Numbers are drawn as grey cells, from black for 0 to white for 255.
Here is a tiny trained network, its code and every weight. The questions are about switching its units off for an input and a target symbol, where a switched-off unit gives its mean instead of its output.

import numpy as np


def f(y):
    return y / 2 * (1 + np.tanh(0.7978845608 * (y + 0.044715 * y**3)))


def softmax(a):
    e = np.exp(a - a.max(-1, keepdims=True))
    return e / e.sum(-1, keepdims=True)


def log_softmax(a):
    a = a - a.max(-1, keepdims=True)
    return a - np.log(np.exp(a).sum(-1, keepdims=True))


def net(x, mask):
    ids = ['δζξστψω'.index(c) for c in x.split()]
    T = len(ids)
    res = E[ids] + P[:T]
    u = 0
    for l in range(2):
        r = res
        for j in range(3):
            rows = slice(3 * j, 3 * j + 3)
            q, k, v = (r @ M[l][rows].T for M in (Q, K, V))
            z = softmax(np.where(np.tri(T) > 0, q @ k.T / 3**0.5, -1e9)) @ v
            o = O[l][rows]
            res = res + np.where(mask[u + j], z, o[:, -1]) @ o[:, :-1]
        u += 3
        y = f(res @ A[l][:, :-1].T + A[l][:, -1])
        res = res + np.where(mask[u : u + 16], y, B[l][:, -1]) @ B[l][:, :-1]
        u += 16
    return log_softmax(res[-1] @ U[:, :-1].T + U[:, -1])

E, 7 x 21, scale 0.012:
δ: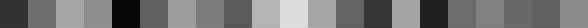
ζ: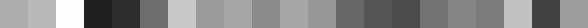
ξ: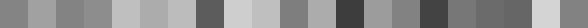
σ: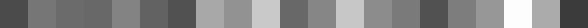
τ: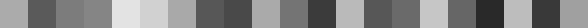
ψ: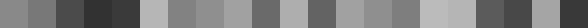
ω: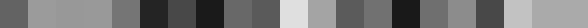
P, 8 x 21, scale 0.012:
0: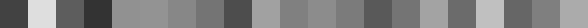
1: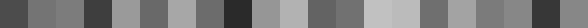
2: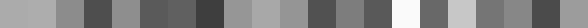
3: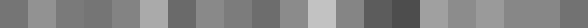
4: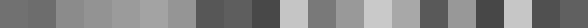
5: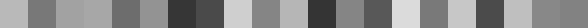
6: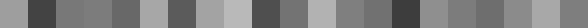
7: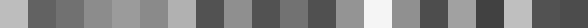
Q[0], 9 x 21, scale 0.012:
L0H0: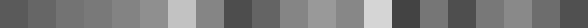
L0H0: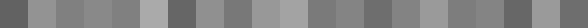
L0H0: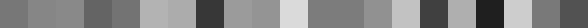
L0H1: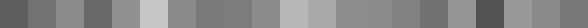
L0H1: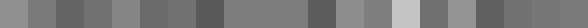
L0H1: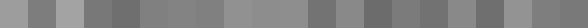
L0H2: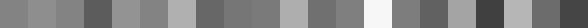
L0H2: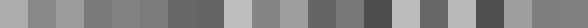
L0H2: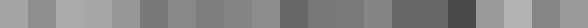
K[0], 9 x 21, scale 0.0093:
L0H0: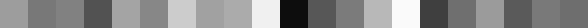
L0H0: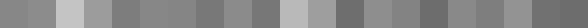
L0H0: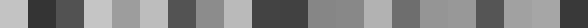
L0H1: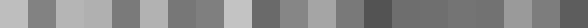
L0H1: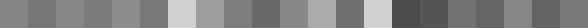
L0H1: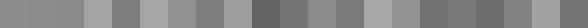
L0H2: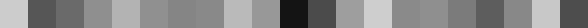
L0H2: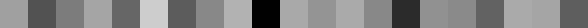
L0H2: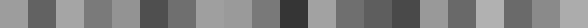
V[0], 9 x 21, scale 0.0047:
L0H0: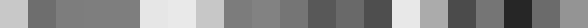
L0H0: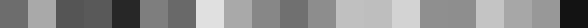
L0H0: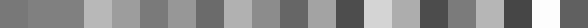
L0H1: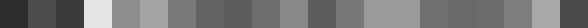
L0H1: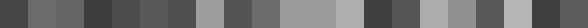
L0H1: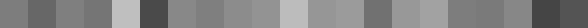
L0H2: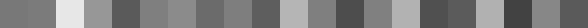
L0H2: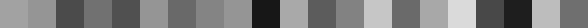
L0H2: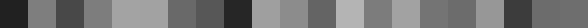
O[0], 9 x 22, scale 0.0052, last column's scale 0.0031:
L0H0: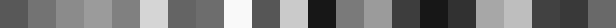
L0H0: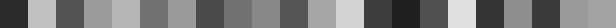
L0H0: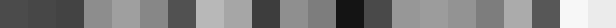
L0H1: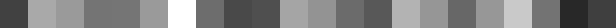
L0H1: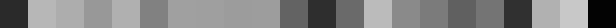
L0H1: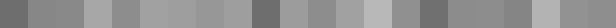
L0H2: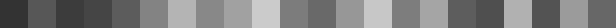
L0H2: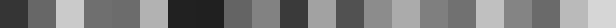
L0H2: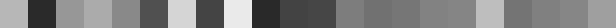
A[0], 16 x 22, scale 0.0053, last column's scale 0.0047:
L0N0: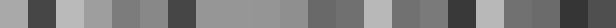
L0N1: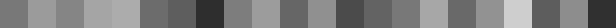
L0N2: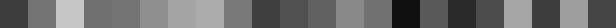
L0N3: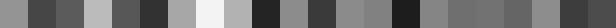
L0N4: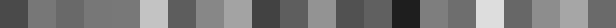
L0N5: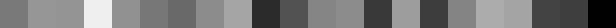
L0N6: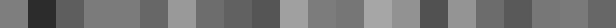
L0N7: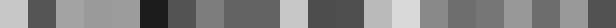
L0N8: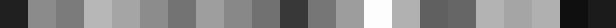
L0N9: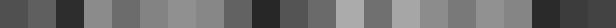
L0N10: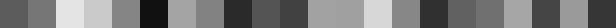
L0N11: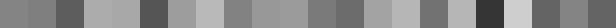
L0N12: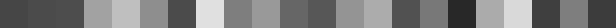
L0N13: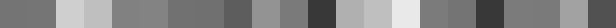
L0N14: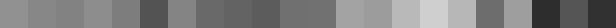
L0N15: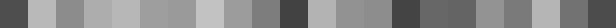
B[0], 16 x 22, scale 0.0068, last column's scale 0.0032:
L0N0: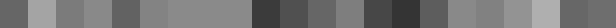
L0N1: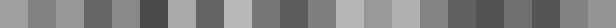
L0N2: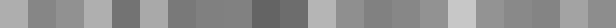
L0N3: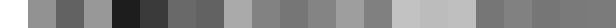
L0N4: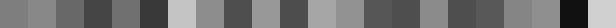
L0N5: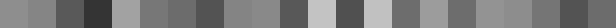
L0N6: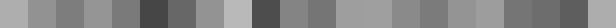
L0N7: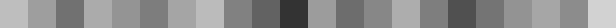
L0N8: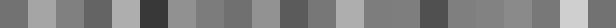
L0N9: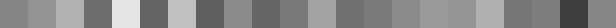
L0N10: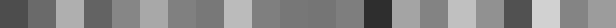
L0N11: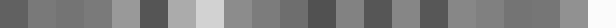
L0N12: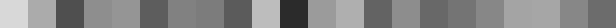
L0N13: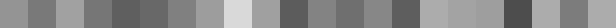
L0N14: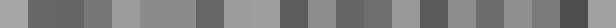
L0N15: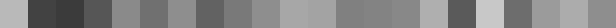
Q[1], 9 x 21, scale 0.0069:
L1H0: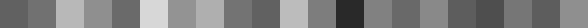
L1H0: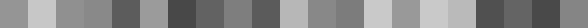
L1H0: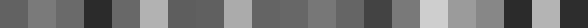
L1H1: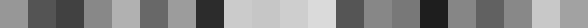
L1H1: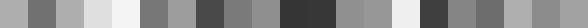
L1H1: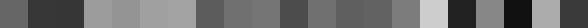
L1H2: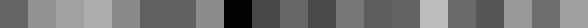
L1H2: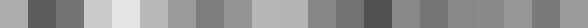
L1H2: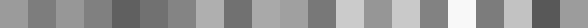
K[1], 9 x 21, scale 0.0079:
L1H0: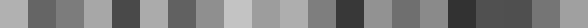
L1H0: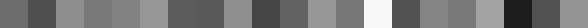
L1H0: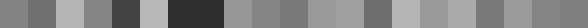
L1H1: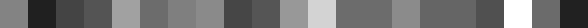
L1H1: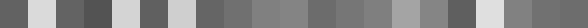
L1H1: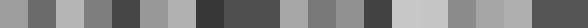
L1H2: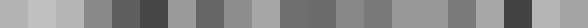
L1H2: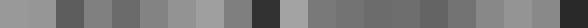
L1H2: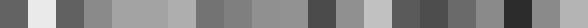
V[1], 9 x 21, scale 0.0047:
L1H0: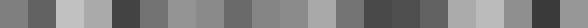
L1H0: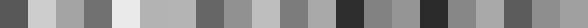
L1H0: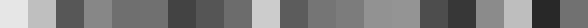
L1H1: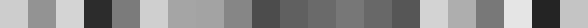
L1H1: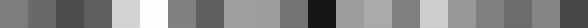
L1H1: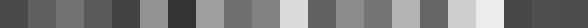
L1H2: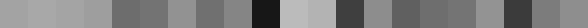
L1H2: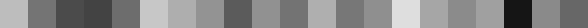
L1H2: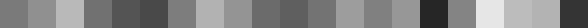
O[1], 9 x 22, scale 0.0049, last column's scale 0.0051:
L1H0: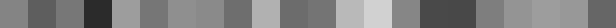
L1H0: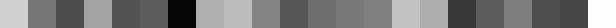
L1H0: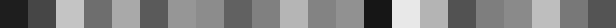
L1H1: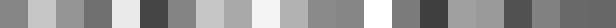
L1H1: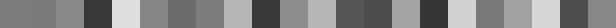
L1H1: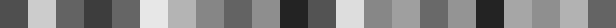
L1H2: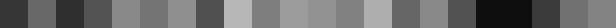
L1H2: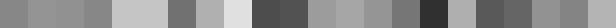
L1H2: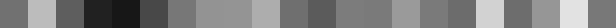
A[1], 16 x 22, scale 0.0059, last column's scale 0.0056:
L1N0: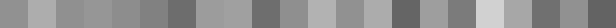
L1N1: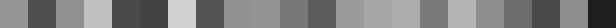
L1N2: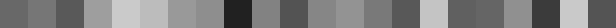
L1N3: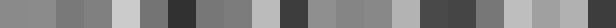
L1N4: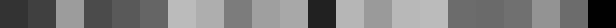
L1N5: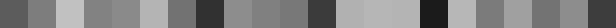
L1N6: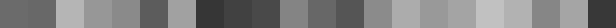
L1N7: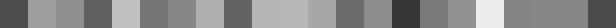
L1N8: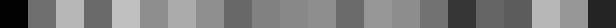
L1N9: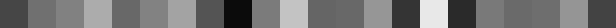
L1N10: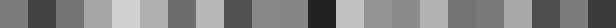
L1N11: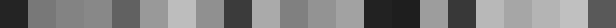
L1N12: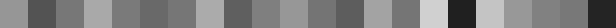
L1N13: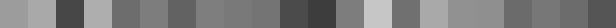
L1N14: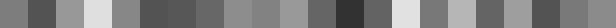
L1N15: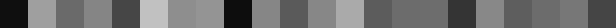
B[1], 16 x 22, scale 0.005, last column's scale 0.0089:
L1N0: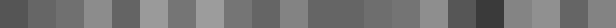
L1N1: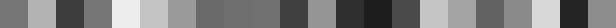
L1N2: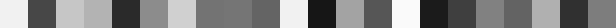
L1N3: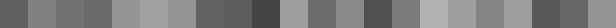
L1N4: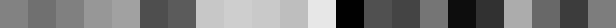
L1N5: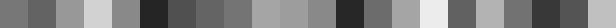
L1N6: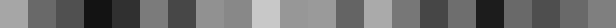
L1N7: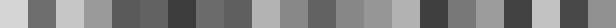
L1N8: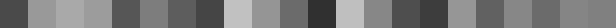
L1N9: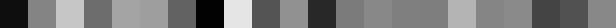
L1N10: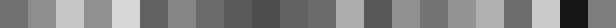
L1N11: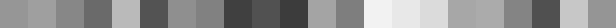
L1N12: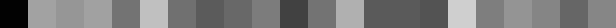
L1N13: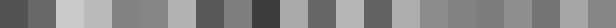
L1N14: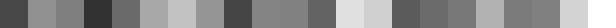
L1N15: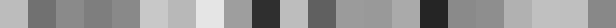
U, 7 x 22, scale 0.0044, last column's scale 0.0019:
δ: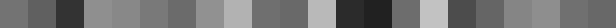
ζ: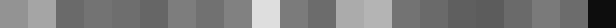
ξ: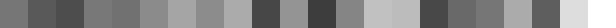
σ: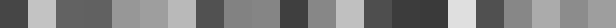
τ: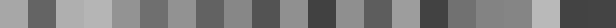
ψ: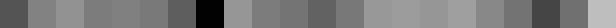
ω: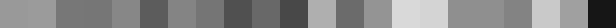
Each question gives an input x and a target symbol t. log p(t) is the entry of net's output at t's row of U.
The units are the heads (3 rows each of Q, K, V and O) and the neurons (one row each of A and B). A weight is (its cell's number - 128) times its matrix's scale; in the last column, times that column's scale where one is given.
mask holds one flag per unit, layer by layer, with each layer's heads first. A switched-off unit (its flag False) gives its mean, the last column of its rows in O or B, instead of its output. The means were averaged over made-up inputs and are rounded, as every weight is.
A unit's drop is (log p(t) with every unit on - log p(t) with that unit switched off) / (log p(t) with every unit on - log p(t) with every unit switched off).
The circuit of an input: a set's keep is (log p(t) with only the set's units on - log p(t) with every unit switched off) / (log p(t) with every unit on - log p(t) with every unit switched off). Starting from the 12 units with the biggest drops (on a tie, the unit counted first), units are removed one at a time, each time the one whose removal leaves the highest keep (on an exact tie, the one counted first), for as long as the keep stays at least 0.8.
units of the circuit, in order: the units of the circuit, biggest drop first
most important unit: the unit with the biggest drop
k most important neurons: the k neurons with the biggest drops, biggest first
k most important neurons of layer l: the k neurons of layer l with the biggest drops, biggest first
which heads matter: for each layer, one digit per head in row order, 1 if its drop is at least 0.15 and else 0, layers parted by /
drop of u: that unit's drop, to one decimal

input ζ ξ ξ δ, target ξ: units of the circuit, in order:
(L1H1, L1N15)
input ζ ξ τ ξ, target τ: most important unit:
L1H1
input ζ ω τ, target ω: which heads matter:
100 / 000
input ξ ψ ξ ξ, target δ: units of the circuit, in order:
(L0H0, L0N4, L1H0)
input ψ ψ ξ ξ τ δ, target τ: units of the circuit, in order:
(L0H0, L0H2)
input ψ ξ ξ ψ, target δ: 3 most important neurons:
(L0N4, L1N4, L1N14)
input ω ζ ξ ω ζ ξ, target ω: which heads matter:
100 / 000
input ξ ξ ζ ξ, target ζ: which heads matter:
010 / 010
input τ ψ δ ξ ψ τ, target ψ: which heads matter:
101 / 000
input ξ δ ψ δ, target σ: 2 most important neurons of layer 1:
(L1N1, L1N5)
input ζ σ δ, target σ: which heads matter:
100 / 000
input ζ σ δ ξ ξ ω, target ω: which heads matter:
100 / 000
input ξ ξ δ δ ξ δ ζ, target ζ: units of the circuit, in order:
(L1H1, L0H2)
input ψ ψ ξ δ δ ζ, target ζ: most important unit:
L0H2
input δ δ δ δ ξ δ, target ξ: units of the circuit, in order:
(L0H0, L1N14)
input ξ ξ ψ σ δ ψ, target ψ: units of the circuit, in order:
(L0H2, L1N5, L0H0)
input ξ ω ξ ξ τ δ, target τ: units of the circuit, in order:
(L0H0, L0H2)
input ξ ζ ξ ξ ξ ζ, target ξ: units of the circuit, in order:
(L1N14, L0H0, L0N4)
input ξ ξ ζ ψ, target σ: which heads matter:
000 / 110
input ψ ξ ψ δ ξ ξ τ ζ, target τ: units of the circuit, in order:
(L0H0, L0N0, L0H2)
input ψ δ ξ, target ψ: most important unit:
L1N5
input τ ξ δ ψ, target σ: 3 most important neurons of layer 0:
(L0N3, L0N7, L0N0)
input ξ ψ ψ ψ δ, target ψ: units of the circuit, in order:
(L1N5, L0H2, L0H0)
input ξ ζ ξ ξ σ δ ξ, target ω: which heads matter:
010 / 101
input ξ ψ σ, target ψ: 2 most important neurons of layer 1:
(L1N5, L1N3)
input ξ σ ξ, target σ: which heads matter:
101 / 000
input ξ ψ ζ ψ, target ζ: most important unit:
L0H2
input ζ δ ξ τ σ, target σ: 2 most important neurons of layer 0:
(L0N10, L0N11)
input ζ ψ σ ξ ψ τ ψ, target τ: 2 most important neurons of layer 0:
(L0N4, L0N1)
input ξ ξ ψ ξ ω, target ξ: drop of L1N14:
0.3
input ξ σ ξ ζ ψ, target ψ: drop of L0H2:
0.3
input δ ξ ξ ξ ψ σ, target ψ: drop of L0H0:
0.2
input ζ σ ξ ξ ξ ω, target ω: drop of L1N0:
0.0
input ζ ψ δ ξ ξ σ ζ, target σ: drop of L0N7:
0.1
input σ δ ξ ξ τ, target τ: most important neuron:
(L1N10)
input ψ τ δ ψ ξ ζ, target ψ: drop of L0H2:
0.5
